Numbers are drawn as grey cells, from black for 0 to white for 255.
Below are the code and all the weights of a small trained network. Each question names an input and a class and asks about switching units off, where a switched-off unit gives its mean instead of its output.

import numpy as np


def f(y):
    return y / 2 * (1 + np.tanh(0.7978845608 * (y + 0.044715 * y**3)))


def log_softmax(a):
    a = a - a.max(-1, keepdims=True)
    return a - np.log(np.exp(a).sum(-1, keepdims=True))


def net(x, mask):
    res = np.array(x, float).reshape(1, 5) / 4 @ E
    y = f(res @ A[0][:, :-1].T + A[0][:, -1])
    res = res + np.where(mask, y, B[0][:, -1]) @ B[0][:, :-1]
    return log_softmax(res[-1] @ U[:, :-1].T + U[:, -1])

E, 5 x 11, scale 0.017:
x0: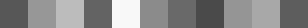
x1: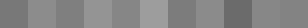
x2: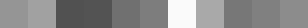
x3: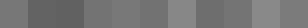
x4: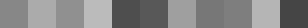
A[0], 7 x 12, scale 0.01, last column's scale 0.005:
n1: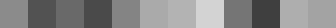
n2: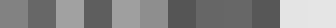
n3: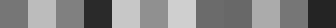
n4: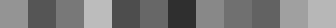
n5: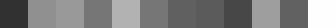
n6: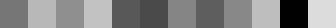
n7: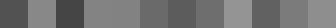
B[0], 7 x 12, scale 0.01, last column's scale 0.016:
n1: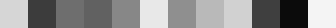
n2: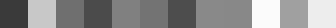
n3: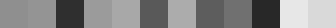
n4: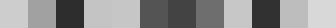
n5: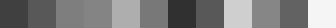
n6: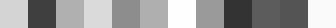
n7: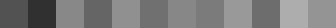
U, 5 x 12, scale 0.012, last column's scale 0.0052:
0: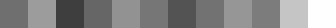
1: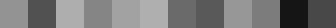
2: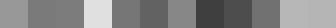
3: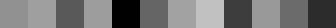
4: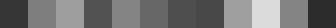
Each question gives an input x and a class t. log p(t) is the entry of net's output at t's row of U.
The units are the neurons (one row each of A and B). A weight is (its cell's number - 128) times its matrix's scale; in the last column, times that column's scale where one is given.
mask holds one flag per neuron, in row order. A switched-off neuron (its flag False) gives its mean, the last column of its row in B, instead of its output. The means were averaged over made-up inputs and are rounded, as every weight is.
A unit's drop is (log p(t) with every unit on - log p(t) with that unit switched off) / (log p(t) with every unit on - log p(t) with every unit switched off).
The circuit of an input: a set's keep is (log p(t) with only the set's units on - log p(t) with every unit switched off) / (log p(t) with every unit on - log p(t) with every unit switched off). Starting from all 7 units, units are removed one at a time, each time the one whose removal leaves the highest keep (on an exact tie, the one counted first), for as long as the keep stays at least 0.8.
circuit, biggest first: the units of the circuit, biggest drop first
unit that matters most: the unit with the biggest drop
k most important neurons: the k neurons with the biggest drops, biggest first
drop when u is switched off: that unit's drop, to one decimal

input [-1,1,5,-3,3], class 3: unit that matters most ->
n5
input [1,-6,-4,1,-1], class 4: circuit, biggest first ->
n3; n1
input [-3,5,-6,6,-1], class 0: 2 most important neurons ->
n6; n4
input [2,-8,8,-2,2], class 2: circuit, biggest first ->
n3; n2
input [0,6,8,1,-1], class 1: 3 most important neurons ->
n1; n2; n4
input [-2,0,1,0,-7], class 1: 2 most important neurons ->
n1; n3
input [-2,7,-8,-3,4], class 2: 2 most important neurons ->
n1; n4
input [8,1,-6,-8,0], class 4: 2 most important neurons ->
n1; n2
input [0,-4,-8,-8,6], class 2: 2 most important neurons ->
n1; n4
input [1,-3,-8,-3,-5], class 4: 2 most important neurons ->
n2; n3
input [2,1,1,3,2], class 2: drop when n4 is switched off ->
-0.1
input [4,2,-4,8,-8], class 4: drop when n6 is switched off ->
0.0
